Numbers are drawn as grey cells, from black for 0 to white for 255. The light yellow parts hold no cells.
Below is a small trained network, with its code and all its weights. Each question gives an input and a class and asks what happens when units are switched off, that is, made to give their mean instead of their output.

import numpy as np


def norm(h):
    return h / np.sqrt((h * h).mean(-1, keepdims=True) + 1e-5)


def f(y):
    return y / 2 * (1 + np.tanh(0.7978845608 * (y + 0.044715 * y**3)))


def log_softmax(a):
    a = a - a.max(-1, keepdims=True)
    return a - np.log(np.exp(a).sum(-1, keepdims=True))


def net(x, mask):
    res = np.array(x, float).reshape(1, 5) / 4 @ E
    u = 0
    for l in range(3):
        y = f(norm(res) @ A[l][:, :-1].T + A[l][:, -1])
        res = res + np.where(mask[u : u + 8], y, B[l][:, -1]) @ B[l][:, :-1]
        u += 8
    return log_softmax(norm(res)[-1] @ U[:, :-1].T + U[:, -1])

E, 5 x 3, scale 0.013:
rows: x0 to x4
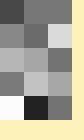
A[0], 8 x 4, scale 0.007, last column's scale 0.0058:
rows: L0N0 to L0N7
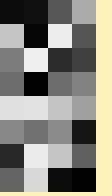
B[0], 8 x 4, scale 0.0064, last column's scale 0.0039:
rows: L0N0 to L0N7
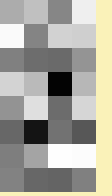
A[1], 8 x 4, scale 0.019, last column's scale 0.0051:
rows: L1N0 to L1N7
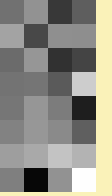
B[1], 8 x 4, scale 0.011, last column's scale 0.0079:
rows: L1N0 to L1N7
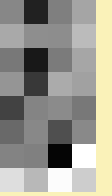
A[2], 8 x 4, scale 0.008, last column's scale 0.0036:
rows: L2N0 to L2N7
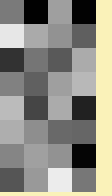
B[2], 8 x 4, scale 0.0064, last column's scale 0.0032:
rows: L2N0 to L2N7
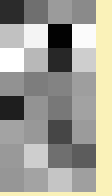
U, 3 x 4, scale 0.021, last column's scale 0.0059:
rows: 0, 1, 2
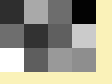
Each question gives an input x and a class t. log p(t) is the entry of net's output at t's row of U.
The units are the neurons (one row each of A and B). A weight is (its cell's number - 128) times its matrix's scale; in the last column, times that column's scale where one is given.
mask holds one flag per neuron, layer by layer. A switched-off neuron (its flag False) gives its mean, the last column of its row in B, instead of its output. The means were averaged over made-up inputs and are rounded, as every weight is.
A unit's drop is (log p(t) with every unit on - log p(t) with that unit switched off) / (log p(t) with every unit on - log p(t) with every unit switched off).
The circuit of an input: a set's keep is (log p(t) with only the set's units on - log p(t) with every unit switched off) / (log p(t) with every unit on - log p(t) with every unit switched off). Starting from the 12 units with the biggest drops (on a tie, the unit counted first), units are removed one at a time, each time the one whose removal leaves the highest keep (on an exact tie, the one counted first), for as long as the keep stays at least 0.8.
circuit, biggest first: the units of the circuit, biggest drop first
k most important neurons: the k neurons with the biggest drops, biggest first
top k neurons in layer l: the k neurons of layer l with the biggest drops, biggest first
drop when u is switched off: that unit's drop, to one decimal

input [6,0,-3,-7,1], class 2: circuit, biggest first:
(L1N7)
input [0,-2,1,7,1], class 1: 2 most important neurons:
(L1N6, L1N7)
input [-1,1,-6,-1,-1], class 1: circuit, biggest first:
(L0N0, L1N7)
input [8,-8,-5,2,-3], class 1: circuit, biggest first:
(L1N2, L1N0)
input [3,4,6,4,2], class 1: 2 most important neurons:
(L1N6, L1N7)
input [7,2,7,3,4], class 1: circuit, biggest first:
(L1N7, L1N6)
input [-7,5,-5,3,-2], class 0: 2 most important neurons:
(L1N7, L1N6)
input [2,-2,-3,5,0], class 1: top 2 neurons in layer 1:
(L1N6, L1N7)
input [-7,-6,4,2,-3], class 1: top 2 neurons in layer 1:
(L1N7, L1N2)
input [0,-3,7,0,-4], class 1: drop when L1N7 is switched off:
0.3
